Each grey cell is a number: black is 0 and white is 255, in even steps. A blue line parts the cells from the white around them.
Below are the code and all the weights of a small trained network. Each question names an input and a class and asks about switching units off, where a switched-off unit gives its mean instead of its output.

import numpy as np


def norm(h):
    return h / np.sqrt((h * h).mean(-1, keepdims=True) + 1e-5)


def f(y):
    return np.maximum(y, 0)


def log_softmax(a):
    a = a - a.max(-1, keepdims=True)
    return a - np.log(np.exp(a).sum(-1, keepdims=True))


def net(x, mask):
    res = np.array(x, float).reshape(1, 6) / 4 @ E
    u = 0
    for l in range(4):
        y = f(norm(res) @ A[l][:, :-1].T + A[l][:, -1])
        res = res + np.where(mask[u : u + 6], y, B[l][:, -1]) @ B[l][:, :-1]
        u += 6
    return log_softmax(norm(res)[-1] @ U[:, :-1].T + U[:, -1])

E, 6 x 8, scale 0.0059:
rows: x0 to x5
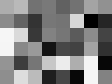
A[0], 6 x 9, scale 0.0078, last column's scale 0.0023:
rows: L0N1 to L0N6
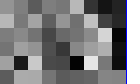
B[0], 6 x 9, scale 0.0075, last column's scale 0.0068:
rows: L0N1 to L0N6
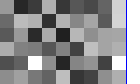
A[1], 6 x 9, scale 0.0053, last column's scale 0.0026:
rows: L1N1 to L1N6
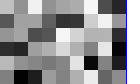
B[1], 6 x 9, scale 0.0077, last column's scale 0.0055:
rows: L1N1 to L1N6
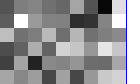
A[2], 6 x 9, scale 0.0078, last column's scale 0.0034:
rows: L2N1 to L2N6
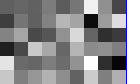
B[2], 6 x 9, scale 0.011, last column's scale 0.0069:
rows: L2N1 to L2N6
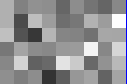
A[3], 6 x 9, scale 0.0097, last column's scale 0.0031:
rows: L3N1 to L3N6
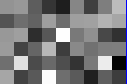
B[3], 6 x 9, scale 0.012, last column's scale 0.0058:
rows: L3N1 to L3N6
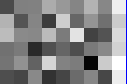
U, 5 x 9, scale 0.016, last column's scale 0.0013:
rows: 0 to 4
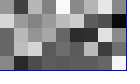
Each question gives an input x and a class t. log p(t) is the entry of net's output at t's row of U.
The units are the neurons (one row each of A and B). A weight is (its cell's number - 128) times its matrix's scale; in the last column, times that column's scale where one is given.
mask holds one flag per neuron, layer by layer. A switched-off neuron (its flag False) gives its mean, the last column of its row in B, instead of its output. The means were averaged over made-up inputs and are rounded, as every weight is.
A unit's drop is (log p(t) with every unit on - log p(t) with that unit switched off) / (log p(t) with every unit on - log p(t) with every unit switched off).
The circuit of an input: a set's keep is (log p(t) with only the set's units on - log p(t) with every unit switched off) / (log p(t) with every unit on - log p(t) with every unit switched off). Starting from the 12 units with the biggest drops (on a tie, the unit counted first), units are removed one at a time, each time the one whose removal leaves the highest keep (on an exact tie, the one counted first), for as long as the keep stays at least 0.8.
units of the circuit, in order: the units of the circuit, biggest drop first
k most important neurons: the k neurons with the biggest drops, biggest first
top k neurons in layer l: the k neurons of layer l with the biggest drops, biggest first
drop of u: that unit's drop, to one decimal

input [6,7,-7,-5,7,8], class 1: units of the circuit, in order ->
L0N5, L3N3
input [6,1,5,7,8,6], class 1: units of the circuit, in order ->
L2N5
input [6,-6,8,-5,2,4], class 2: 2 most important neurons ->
L1N2, L3N5
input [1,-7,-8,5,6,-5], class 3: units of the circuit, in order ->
L0N5, L1N1
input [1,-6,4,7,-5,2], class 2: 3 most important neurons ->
L3N5, L1N2, L0N3
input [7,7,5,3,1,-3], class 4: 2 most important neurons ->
L0N1, L3N6
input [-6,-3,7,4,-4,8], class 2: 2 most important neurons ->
L3N5, L1N2
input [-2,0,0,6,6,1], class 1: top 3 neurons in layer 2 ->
L2N5, L2N2, L2N3
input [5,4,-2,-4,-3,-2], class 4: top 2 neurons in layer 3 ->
L3N4, L3N6
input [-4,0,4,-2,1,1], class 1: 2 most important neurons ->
L1N2, L3N3
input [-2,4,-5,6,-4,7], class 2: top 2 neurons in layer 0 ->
L0N6, L0N3
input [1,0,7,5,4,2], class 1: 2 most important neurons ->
L2N5, L3N3
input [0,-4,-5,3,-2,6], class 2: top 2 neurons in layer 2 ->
L2N2, L2N6
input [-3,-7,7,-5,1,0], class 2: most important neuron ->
L0N2
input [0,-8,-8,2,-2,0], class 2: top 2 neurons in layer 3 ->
L3N5, L3N6
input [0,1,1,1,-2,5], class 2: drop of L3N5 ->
0.2
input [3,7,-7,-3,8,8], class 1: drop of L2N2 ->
0.1
